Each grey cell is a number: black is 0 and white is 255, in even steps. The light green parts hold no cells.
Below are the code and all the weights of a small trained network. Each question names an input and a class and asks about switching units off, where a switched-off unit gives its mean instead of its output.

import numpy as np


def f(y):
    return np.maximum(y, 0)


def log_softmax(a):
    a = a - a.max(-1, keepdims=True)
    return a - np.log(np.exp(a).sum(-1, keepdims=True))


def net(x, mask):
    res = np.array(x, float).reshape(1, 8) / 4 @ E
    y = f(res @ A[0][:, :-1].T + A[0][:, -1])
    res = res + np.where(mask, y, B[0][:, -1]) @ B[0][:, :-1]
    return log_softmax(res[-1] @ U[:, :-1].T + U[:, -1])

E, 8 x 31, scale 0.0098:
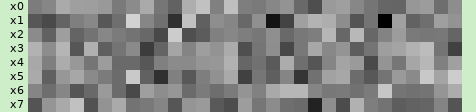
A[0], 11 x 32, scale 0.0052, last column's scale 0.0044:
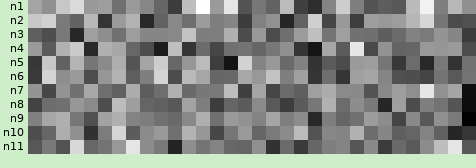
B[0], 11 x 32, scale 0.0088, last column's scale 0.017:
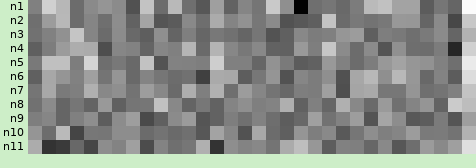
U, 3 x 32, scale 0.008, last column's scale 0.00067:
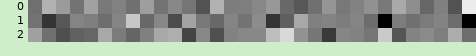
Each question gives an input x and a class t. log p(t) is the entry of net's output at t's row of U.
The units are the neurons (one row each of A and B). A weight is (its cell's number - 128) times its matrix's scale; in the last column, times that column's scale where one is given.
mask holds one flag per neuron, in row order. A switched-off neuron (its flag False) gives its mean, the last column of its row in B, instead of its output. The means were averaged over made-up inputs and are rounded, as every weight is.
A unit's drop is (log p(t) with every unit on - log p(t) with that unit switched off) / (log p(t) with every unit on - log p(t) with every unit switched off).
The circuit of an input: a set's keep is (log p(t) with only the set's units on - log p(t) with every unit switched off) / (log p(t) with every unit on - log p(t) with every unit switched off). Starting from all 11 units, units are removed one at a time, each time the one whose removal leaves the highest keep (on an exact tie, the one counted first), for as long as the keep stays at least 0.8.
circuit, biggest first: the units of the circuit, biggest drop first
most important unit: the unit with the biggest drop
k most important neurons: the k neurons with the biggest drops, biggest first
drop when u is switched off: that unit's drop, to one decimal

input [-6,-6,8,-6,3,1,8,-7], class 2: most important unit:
n5
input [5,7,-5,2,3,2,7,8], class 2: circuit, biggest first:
n11, n4
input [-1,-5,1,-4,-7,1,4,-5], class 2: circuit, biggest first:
n4, n2
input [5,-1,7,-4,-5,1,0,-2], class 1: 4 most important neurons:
n1, n5, n6, n2
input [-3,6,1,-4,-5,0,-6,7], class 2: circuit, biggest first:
n8, n11
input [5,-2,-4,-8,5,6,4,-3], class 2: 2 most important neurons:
n11, n5
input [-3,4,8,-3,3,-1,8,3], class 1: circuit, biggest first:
n1, n5
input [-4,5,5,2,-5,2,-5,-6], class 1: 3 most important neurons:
n1, n5, n6
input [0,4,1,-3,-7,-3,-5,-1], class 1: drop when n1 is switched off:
0.8
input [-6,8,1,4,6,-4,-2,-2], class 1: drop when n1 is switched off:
0.6
